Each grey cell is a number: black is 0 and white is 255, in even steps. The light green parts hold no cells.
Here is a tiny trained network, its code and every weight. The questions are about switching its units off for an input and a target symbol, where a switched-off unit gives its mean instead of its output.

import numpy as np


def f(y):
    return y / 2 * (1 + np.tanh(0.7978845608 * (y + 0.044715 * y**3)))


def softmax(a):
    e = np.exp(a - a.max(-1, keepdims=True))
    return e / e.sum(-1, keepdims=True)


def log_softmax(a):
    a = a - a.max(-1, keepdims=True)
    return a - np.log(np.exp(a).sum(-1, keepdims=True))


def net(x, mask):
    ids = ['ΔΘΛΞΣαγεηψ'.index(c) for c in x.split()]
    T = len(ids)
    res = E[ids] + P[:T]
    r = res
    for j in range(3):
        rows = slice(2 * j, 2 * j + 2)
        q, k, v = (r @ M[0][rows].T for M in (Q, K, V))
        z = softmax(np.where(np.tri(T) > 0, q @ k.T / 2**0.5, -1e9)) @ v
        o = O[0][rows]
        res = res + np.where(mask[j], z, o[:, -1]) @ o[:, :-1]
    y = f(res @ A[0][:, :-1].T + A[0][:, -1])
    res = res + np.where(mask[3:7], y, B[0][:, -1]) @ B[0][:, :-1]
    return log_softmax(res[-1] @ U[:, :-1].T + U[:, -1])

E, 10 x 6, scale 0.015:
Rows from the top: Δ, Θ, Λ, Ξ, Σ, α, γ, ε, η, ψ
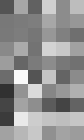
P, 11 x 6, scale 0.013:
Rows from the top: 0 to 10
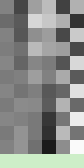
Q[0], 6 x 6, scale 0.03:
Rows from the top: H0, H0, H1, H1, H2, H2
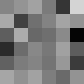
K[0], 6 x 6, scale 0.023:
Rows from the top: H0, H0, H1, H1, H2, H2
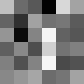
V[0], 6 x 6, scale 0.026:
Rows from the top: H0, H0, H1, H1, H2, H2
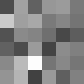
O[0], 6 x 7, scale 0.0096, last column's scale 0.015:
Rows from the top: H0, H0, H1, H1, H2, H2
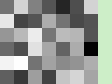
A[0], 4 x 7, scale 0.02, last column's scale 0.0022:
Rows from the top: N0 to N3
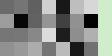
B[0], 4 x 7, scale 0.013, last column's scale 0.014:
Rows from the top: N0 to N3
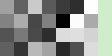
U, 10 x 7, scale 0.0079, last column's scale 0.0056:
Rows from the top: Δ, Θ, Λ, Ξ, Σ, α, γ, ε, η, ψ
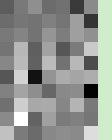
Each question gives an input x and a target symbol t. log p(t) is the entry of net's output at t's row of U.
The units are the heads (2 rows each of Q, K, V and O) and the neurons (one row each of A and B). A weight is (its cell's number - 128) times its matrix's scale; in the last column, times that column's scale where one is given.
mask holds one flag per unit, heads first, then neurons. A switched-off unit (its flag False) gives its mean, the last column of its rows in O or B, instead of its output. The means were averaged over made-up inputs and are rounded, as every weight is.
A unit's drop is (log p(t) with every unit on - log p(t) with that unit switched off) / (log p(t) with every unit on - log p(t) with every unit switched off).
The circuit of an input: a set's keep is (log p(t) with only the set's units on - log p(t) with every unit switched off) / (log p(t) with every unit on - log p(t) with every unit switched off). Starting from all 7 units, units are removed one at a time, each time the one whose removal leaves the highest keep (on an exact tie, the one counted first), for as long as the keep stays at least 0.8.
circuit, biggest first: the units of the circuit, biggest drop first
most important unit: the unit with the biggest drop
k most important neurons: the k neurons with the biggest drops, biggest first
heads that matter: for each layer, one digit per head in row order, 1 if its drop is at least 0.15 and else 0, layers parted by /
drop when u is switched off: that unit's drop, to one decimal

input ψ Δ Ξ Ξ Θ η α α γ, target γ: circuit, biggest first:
[N0; H1; N2; H2]
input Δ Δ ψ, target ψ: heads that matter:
101
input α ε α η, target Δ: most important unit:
N3
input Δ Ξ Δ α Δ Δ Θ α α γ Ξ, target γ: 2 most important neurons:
[N0; N2]
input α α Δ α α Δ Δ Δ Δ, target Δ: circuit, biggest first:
[H1; N0]
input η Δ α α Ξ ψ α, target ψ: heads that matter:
111
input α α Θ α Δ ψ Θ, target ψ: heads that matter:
111
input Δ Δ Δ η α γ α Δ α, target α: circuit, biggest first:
[N0; H2]
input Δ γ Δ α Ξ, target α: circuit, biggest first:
[N0; H1]
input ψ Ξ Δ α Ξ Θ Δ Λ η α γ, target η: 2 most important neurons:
[N0; N3]
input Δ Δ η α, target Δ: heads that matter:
100
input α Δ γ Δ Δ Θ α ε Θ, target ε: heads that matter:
010
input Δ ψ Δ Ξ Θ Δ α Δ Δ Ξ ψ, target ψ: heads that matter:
111
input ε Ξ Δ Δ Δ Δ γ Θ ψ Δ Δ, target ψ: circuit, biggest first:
[H0]
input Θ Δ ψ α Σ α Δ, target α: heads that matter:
010
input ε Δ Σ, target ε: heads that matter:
010
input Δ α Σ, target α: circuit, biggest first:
[H1; N0]
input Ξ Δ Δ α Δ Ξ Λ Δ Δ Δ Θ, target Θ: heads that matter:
011
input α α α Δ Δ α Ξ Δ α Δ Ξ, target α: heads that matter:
000
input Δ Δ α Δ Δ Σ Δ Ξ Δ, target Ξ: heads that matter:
111
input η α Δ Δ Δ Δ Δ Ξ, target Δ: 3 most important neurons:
[N3; N1; N2]
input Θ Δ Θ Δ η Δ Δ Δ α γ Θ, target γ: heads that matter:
011
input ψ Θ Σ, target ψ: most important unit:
H2
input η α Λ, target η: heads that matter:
001
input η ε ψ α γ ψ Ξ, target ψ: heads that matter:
111
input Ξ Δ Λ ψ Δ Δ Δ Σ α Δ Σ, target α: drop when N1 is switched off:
0.1
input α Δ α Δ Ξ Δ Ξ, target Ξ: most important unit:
H1
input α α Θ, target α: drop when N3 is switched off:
0.3
